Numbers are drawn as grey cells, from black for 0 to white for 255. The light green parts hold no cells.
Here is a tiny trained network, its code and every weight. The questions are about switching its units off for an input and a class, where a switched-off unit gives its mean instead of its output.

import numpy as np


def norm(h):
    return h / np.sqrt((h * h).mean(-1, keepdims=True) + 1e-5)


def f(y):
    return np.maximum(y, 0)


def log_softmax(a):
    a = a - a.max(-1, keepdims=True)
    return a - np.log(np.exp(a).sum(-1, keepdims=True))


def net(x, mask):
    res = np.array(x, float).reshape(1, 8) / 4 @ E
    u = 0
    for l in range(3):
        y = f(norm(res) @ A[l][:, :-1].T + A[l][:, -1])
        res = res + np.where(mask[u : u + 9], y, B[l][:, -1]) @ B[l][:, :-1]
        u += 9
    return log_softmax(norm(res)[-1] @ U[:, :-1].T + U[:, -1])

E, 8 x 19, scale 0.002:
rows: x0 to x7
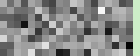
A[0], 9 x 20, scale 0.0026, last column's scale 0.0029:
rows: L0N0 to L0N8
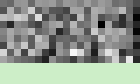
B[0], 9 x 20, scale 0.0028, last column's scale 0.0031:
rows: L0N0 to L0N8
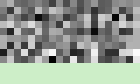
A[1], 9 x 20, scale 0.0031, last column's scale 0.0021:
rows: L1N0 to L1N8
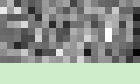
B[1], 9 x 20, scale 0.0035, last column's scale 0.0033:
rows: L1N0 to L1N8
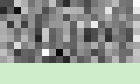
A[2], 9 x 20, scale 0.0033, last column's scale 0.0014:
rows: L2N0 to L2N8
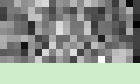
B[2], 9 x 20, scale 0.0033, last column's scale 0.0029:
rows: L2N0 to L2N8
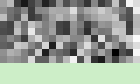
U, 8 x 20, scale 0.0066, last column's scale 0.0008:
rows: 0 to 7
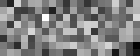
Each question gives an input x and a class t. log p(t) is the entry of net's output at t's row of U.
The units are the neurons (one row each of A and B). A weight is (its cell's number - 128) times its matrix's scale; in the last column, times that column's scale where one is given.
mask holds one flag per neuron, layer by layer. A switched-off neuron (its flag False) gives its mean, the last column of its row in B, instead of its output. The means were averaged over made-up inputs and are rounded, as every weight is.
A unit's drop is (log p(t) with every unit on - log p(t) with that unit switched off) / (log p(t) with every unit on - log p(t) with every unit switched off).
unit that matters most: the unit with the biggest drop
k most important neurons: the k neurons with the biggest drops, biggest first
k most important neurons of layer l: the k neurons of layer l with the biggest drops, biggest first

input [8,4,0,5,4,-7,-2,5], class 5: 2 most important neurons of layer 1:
L1N1; L1N3
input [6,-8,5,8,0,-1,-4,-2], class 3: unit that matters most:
L2N6
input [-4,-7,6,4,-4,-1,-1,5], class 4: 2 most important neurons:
L0N3; L2N5
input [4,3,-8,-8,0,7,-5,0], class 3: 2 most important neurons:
L1N3; L2N7
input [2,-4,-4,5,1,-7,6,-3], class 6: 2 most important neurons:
L2N2; L0N8
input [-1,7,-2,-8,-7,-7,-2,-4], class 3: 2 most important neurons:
L1N3; L0N6
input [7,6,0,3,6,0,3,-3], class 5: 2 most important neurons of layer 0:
L0N7; L0N3
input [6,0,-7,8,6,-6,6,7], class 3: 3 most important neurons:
L2N6; L1N0; L0N8
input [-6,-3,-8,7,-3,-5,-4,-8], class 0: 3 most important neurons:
L2N4; L2N3; L0N7
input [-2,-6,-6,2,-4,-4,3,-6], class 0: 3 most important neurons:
L2N3; L2N4; L0N7
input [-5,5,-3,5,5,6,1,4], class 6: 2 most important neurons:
L1N1; L0N7
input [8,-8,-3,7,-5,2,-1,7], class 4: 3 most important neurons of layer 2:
L2N5; L2N4; L2N3
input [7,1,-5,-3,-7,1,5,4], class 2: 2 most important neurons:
L1N5; L1N4
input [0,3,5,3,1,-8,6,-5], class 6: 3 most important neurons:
L2N2; L0N8; L2N1
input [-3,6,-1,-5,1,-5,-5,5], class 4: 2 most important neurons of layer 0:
L0N5; L0N7
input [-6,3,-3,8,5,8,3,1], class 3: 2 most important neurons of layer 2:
L2N6; L2N1
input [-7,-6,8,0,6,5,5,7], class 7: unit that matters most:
L2N7
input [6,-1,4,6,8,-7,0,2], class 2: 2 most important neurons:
L1N7; L1N1
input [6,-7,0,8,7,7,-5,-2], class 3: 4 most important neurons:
L2N6; L1N5; L1N6; L1N4
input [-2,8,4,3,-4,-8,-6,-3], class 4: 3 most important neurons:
L2N8; L1N1; L0N5
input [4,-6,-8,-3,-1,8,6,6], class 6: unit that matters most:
L1N1
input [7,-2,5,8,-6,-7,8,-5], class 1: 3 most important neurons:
L2N0; L1N8; L1N3
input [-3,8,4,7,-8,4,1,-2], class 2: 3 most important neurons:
L1N5; L1N4; L0N3
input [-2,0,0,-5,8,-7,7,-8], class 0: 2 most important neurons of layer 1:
L1N5; L1N1
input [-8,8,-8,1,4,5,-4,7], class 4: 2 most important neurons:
L2N8; L0N7
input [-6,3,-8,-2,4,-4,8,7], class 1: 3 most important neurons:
L2N0; L1N0; L0N7
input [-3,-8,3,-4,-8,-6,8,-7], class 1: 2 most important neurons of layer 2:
L2N0; L2N8
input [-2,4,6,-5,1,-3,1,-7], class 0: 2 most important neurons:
L2N4; L2N3
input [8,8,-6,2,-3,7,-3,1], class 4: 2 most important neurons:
L2N8; L0N5
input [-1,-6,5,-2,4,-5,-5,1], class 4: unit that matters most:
L0N3
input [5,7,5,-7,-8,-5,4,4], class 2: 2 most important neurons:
L1N4; L1N5
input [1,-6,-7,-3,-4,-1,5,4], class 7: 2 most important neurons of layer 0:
L0N2; L0N8
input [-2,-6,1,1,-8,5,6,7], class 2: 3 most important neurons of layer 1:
L1N5; L1N4; L1N0
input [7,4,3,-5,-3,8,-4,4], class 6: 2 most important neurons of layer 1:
L1N1; L1N0
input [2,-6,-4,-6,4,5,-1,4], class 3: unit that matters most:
L1N3
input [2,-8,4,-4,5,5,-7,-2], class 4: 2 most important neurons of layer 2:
L2N5; L2N0
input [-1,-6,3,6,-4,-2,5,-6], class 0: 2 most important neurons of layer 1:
L1N3; L1N1
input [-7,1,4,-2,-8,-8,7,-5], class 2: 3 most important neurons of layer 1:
L1N5; L1N4; L1N1
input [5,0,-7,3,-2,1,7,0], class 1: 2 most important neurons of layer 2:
L2N0; L2N7
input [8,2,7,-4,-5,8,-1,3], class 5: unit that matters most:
L0N7
